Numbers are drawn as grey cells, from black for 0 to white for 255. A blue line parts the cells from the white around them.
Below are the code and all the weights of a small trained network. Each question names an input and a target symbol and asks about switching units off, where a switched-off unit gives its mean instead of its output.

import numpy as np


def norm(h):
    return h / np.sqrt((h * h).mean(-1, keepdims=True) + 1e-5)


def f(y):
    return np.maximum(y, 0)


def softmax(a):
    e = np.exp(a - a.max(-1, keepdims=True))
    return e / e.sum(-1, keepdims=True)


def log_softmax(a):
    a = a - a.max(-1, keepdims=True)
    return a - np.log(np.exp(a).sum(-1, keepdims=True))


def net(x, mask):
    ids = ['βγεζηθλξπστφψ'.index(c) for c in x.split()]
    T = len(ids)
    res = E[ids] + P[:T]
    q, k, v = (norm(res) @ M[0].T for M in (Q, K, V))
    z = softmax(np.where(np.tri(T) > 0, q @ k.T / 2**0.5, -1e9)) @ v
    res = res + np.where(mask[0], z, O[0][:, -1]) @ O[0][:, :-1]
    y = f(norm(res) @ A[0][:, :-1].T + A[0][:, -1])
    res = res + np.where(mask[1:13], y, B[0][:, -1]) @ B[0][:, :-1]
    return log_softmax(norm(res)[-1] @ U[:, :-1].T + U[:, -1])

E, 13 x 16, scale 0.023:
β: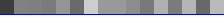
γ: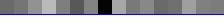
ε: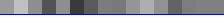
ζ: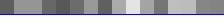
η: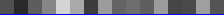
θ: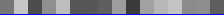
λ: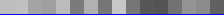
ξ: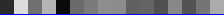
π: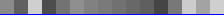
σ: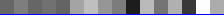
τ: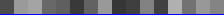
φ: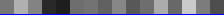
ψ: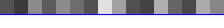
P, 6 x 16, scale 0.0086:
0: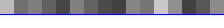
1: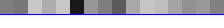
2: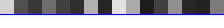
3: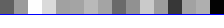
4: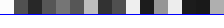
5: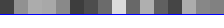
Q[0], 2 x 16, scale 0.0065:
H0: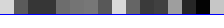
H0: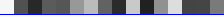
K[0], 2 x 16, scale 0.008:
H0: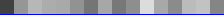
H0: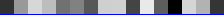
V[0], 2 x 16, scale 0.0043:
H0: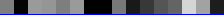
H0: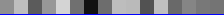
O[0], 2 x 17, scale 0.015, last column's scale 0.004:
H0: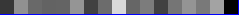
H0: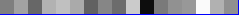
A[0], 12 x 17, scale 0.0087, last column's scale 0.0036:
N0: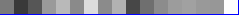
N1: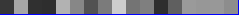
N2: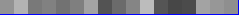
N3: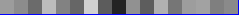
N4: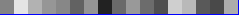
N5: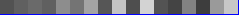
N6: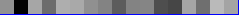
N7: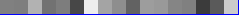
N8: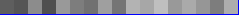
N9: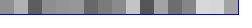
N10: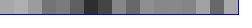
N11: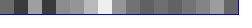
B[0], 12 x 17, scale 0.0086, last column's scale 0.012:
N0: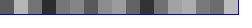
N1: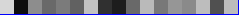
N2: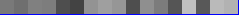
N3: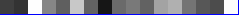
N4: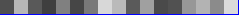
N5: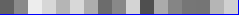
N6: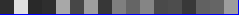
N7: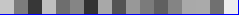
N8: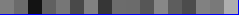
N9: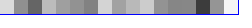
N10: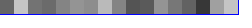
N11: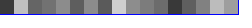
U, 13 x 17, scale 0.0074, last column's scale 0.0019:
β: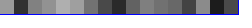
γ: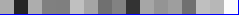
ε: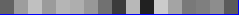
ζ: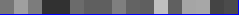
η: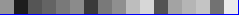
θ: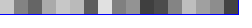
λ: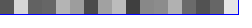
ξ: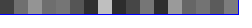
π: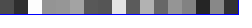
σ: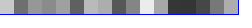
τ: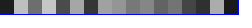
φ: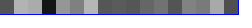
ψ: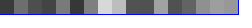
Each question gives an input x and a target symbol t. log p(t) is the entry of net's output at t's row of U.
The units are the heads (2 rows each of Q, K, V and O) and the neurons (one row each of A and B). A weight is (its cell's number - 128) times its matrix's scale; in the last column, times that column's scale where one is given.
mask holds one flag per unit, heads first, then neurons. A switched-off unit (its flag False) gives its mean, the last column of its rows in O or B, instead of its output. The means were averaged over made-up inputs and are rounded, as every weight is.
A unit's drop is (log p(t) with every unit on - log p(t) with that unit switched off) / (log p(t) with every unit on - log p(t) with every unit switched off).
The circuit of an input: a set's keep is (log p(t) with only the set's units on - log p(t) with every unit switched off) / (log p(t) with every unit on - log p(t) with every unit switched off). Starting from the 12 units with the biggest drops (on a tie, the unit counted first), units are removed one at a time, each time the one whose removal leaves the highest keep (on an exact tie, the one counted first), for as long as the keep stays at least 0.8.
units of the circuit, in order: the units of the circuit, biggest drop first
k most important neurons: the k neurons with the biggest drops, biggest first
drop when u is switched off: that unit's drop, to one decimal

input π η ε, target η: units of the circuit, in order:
H0, N1
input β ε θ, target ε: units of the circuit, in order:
H0
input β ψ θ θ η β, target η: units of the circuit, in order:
H0, N1
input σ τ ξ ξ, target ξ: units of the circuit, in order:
N9, N5
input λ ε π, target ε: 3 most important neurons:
N3, N9, N2
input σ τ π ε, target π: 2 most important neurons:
N5, N9
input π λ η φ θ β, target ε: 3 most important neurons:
N7, N3, N4
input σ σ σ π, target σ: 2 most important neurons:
N3, N7
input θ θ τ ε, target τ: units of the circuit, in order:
H0, N1, N7
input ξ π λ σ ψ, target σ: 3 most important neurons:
N4, N3, N5
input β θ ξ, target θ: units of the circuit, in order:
H0, N9
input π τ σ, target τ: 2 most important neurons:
N1, N5
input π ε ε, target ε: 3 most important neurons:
N3, N1, N7
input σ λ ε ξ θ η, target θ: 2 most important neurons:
N9, N3
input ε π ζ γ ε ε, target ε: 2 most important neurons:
N3, N1
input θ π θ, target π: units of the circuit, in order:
H0, N5
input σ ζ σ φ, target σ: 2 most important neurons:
N3, N0
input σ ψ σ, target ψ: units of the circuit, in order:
N0, N2
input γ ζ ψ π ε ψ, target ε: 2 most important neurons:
N4, N3
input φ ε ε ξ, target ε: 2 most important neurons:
N3, N7
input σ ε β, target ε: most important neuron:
N3
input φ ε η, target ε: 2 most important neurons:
N1, N7
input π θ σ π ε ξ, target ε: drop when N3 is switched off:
0.3
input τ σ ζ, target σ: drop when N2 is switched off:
0.0
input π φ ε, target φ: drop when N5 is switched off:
0.2
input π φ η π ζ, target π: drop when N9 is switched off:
0.1
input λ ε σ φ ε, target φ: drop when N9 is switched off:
0.9
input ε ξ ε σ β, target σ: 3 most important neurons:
N3, N7, N10
